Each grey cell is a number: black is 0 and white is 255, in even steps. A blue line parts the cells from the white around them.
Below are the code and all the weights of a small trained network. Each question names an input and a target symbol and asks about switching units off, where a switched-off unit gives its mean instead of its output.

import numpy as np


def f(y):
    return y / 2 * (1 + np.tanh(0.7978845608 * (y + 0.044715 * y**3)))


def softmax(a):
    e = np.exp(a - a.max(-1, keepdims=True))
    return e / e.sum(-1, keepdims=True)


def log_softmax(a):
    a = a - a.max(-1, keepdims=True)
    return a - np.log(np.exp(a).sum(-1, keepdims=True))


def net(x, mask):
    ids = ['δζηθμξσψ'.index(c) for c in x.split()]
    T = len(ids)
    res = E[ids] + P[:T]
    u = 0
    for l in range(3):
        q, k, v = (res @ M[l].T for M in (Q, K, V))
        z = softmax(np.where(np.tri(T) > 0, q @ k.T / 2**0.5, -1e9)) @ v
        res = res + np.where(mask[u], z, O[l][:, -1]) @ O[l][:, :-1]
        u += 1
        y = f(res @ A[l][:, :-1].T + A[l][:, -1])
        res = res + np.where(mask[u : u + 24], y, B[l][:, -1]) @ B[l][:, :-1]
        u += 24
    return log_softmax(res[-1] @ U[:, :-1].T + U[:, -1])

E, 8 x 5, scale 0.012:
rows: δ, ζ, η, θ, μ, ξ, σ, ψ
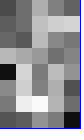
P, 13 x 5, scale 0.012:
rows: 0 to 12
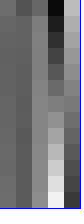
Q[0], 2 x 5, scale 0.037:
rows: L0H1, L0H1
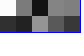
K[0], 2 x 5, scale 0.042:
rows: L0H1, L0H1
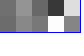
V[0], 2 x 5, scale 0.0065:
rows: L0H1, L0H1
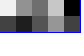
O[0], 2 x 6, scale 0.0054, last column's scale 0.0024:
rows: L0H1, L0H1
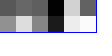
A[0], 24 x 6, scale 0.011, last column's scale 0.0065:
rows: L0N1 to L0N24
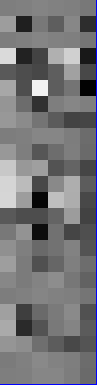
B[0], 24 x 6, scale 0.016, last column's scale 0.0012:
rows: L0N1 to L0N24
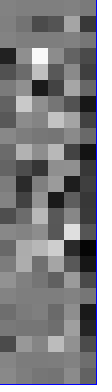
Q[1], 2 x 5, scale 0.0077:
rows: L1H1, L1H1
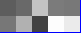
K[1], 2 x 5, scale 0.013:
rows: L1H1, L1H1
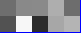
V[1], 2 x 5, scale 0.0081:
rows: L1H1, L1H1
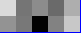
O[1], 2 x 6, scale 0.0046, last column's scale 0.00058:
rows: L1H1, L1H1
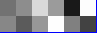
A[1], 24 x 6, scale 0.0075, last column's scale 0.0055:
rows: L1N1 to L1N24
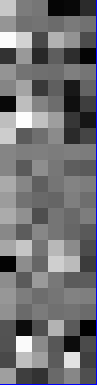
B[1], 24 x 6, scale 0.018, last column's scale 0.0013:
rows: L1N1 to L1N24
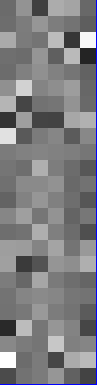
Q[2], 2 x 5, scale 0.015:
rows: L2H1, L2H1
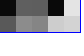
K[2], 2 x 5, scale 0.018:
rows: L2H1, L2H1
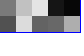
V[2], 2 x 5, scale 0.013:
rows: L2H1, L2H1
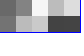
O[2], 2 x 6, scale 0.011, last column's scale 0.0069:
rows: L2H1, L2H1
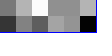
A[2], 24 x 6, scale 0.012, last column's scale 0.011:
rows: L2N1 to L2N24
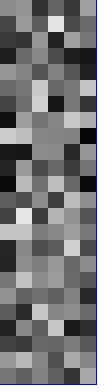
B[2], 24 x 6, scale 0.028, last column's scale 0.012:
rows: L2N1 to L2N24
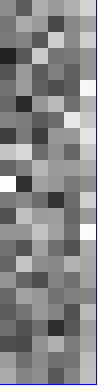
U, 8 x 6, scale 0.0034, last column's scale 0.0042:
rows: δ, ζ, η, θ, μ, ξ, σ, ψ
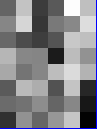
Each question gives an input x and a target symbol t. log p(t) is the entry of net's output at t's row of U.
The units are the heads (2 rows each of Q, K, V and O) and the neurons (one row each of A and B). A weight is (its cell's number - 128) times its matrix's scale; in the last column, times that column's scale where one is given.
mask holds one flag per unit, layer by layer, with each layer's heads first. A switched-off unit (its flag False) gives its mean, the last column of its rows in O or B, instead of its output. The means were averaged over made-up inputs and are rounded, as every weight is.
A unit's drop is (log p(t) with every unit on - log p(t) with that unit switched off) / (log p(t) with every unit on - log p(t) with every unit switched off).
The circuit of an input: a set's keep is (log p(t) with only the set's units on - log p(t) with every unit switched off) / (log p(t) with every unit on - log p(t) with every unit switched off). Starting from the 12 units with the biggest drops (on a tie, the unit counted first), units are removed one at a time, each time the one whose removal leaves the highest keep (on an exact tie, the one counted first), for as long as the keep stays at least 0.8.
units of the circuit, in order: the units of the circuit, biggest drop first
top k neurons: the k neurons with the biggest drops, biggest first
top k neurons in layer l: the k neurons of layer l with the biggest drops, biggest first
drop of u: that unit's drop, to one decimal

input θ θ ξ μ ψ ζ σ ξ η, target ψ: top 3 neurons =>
(L2N3 L2N7 L2N4)
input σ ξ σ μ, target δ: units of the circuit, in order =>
(L2H1 L2N8)
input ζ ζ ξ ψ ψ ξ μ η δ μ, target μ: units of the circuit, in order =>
(L2N6 L2N13 L1N17)
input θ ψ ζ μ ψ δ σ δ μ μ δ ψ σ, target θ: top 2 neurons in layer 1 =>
(L1N23 L1N8)
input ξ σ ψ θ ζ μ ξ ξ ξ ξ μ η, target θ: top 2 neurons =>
(L1N17 L2N24)
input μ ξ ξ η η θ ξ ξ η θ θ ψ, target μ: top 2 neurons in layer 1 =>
(L1N9 L1N3)
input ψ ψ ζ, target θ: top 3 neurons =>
(L1N23 L2N13 L2N23)
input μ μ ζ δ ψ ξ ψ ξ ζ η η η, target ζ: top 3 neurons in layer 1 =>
(L1N3 L1N8 L1N1)
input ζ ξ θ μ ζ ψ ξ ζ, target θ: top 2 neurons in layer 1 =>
(L1N23 L1N22)
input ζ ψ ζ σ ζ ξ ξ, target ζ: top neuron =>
(L2N6)
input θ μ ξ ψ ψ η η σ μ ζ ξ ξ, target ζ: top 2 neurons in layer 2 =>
(L2N9 L2N6)
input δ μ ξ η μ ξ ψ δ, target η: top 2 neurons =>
(L2N7 L1N23)
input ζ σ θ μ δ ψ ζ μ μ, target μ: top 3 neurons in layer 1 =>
(L1N23 L1N8 L1N16)
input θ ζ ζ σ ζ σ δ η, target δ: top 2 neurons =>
(L1N3 L1N17)
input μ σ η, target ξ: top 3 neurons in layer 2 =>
(L2N4 L2N17 L2N11)
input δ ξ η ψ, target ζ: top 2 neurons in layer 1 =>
(L1N7 L1N8)
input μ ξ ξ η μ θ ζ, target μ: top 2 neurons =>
(L1N17 L1N3)
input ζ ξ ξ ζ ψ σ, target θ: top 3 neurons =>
(L1N23 L2N23 L2N13)
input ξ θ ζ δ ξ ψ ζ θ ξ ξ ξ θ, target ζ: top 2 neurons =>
(L2N9 L2N6)
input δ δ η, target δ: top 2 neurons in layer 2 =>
(L2N8 L2N15)
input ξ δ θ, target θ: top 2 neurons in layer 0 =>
(L0N11 L0N4)
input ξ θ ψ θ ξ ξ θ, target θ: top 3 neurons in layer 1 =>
(L1N3 L1N23 L1N17)
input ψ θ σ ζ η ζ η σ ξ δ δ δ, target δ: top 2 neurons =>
(L1N3 L1N17)
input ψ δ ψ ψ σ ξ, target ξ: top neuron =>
(L2N14)
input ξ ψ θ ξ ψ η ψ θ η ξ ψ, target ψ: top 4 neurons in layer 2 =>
(L2N3 L2N4 L2N22 L2N7)
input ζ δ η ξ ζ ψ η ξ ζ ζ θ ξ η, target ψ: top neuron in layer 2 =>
(L2N3)
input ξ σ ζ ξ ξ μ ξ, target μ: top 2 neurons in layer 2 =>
(L2N1 L2N6)
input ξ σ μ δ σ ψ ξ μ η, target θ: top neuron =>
(L2N24)
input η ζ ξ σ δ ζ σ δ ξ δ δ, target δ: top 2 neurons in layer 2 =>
(L2N8 L2N15)
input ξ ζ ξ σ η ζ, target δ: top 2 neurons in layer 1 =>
(L1N3 L1N9)
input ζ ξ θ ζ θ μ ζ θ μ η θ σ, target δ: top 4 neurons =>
(L1N8 L2N8 L2N17 L2N15)
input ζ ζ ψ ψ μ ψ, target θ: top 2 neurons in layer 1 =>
(L1N17 L1N23)
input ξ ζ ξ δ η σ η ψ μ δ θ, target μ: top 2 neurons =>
(L1N17 L2N1)
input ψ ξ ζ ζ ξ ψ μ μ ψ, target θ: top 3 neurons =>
(L1N17 L2N24 L2N3)
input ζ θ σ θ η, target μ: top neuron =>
(L1N3)
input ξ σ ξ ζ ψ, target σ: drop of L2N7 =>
0.5
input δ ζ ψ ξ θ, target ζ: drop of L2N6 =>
0.2
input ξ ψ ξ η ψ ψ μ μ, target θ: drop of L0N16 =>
0.0
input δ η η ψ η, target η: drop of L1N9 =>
0.1
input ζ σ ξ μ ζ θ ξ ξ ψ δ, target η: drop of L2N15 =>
0.2
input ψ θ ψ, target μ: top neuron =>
(L1N7)
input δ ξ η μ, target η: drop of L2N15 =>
0.2
